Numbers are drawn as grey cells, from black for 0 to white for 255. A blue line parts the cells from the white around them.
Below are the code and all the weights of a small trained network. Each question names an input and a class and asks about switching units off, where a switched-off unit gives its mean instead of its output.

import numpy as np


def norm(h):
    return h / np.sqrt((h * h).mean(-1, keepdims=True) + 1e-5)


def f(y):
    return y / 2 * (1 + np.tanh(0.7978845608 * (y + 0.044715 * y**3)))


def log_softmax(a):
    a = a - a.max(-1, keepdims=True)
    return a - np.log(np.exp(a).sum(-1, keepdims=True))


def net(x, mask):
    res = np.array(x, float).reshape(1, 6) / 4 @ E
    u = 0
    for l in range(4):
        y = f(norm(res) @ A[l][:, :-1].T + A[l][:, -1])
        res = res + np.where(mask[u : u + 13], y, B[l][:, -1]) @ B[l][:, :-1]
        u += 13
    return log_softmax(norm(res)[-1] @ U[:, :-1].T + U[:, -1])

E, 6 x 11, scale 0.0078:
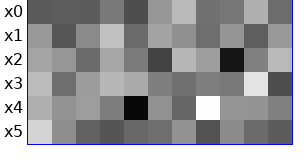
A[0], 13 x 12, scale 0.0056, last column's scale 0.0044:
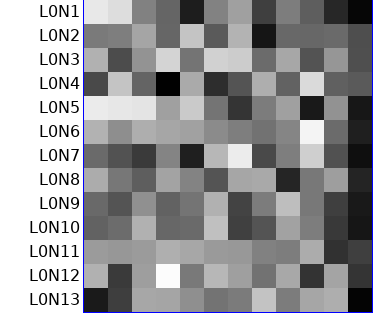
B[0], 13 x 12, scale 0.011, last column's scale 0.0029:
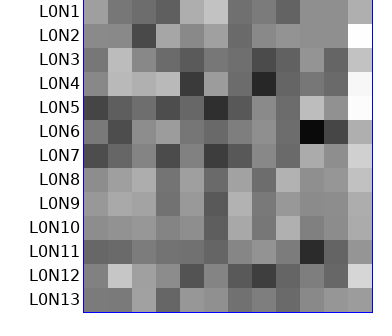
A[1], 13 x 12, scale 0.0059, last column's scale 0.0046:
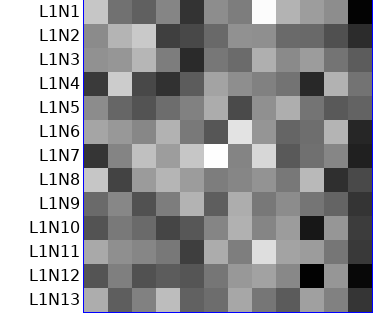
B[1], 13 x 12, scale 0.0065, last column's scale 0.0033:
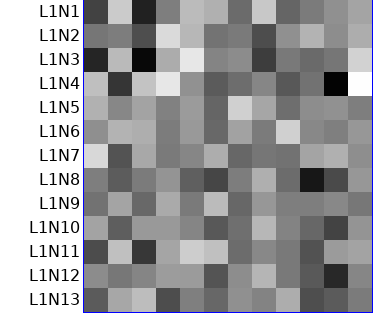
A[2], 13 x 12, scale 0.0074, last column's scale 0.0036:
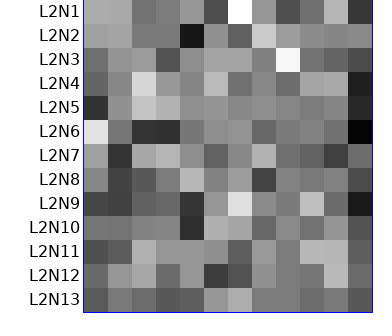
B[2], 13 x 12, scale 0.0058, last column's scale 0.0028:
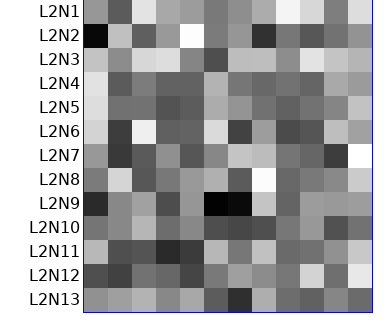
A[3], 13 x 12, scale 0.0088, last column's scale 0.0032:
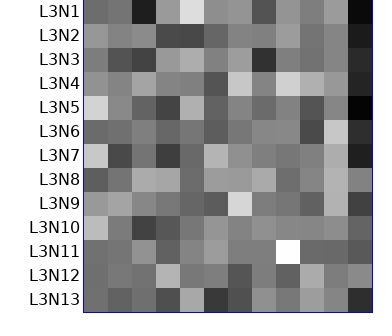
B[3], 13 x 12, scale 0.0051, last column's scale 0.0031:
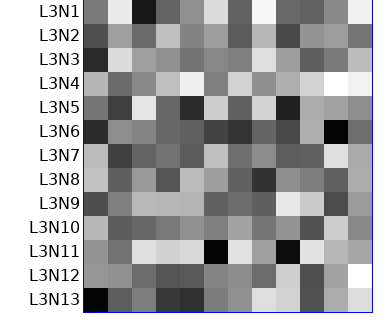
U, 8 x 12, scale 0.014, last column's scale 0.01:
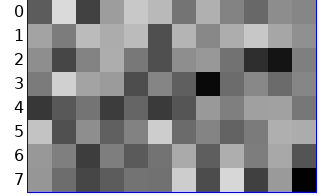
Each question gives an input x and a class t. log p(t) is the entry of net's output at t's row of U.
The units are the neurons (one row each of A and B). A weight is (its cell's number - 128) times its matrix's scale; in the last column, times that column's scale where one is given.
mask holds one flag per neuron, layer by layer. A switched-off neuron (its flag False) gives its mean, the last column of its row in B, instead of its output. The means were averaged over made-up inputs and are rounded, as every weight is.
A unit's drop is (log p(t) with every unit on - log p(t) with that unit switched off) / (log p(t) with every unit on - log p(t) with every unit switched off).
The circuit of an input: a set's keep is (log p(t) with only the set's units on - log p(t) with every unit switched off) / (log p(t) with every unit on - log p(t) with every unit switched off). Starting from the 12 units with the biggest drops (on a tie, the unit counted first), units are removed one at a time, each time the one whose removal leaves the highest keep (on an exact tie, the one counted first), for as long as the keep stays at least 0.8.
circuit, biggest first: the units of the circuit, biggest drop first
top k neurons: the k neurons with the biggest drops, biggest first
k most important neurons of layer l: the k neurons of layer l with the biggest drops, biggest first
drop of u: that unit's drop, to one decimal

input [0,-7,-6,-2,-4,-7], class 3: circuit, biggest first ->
[L0N4]
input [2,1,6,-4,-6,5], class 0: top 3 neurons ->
[L0N2; L3N1; L2N8]
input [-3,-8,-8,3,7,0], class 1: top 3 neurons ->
[L0N9; L2N3; L0N10]
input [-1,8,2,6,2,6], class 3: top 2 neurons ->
[L0N12; L0N3]
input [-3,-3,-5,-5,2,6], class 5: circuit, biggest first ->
[L0N1; L2N6]
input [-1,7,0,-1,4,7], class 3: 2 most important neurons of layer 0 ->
[L0N12; L0N3]
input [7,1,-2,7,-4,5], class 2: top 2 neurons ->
[L0N6; L1N8]
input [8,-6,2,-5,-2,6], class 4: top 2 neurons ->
[L0N7; L2N9]
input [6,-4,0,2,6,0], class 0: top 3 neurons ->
[L0N5; L1N11; L1N3]
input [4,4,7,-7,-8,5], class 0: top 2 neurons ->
[L0N2; L3N1]
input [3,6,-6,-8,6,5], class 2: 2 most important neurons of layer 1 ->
[L1N4; L1N10]
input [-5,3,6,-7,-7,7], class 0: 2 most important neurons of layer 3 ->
[L3N1; L3N3]
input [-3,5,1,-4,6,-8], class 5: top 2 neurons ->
[L0N13; L1N7]
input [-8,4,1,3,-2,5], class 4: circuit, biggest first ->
[L0N5]
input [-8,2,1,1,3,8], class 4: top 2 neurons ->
[L0N5; L3N13]
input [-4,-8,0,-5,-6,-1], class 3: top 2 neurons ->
[L0N4; L1N3]
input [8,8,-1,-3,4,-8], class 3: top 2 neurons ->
[L0N12; L0N3]
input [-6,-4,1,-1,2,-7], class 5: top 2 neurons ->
[L2N4; L2N11]
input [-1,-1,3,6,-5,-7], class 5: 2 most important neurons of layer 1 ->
[L1N7; L1N4]
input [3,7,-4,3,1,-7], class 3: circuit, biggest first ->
[L0N12]
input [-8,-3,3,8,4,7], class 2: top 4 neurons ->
[L0N6; L1N8; L2N7; L0N7]
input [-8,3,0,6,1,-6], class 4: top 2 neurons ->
[L0N5; L1N4]
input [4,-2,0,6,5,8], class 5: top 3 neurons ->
[L0N1; L2N6; L1N4]
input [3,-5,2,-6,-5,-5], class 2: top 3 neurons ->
[L1N4; L1N3; L0N12]
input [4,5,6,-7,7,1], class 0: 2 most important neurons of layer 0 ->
[L0N6; L0N11]
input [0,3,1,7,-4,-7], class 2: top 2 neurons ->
[L0N6; L1N8]
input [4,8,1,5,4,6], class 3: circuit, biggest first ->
[L0N3]
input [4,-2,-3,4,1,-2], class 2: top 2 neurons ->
[L0N6; L0N5]
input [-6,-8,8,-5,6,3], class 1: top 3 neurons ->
[L2N1; L0N8; L0N12]
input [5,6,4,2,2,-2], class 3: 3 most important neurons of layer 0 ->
[L0N12; L0N3; L0N5]
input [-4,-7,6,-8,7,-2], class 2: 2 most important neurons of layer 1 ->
[L1N4; L1N12]
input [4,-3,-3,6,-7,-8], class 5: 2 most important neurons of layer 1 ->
[L1N7; L1N3]
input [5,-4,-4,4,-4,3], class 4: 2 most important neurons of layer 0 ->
[L0N7; L0N12]
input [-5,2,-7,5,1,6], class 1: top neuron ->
[L0N10]
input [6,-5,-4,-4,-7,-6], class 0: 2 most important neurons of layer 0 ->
[L0N5; L0N2]
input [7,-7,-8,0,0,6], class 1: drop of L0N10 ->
0.1
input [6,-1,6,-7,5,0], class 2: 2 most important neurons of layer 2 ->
[L2N7; L2N3]
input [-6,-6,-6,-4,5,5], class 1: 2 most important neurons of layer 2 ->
[L2N3; L2N8]
